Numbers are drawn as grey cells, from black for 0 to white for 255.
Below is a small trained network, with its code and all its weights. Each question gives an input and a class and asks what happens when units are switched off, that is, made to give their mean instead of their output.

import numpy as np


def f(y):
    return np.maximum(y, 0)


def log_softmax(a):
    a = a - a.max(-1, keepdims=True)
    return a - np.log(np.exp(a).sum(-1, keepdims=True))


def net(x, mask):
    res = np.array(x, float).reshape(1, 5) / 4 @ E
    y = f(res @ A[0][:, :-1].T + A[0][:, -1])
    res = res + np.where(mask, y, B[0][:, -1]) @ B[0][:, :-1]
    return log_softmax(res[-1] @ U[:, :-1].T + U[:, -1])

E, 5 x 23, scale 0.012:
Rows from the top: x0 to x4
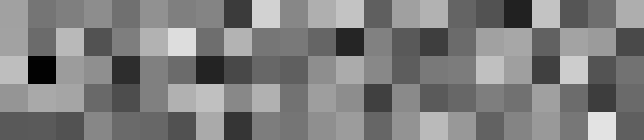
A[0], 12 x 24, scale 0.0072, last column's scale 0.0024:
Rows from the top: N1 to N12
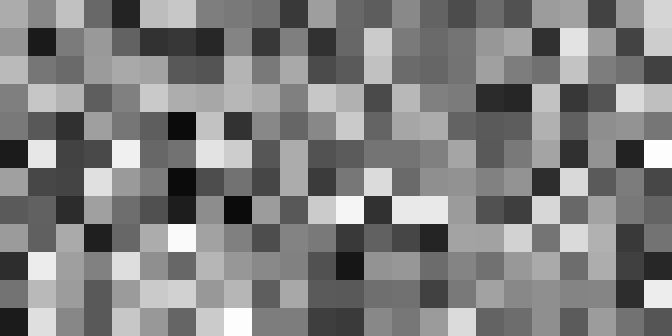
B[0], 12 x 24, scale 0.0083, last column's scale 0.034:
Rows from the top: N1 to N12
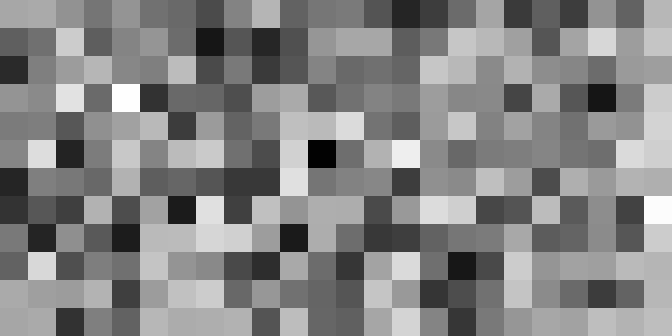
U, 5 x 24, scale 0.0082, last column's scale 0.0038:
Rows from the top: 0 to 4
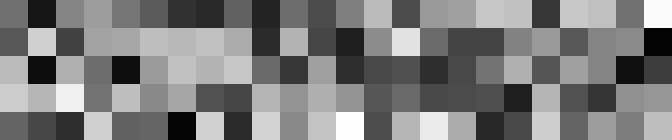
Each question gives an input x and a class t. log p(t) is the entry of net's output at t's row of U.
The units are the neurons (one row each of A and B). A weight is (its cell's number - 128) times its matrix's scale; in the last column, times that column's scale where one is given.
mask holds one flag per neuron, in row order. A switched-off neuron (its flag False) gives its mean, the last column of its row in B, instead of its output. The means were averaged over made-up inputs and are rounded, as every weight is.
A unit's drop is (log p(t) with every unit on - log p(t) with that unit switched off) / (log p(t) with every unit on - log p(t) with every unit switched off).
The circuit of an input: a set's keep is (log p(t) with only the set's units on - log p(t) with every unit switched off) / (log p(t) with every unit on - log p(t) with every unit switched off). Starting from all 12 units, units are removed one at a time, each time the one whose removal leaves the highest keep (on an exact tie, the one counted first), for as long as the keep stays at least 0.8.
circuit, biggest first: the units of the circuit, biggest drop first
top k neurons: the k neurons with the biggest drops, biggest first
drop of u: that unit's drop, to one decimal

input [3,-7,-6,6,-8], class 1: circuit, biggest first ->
[N6]
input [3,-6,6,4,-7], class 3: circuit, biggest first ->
[N8, N1]
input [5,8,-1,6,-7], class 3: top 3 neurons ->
[N4, N1, N12]
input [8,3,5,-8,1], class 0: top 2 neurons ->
[N2, N7]
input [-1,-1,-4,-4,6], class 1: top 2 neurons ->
[N6, N10]
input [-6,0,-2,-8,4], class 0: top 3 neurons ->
[N2, N7, N11]
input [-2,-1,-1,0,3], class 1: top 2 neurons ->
[N8, N5]
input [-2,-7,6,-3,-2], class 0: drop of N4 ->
0.0
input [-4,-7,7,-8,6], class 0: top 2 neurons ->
[N2, N7]
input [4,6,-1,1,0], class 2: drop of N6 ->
0.1
